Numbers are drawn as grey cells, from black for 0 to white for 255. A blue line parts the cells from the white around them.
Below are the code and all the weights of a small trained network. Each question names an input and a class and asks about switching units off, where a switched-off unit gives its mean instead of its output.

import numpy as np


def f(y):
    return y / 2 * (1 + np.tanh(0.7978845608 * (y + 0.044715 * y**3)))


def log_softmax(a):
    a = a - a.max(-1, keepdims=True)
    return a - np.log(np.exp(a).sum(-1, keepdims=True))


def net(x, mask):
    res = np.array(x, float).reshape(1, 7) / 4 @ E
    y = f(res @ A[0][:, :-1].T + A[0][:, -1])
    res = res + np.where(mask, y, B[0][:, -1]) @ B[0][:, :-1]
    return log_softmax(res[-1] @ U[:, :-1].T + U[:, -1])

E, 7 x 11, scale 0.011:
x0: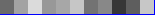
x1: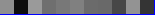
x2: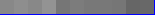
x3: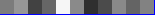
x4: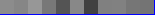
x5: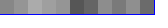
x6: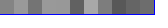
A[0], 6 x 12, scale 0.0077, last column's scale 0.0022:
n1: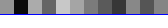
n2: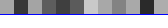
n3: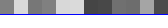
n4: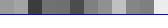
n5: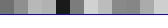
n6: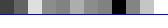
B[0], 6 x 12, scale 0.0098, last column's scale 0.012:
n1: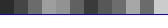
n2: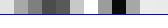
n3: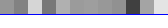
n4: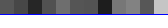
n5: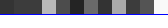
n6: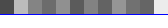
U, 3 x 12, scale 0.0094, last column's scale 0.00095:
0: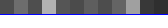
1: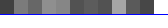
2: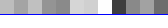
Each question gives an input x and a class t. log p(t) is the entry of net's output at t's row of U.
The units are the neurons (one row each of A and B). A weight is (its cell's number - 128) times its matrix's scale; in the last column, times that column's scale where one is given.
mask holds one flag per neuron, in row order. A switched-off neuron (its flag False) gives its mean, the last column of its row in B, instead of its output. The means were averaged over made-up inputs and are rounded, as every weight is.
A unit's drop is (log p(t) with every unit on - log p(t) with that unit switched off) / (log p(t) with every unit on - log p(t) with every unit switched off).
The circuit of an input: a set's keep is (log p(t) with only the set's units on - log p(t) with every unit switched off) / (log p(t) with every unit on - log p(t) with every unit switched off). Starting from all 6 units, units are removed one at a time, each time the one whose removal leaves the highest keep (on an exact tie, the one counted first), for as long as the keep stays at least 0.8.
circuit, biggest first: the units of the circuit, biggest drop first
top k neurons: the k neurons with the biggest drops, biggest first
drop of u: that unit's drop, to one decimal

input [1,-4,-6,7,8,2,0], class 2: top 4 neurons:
[n5; n3; n1; n6]
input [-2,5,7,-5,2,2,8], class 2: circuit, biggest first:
[n2]
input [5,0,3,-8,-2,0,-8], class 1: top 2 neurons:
[n5; n6]
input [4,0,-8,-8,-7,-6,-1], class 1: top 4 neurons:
[n5; n6; n1; n4]
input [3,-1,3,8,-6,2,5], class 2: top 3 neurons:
[n5; n3; n4]
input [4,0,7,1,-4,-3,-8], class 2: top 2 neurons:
[n5; n4]
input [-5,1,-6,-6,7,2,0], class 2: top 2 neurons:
[n2; n1]
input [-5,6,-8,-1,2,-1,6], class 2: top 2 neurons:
[n2; n5]
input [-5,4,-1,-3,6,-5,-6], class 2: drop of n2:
0.6
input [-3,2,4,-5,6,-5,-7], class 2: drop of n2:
1.0
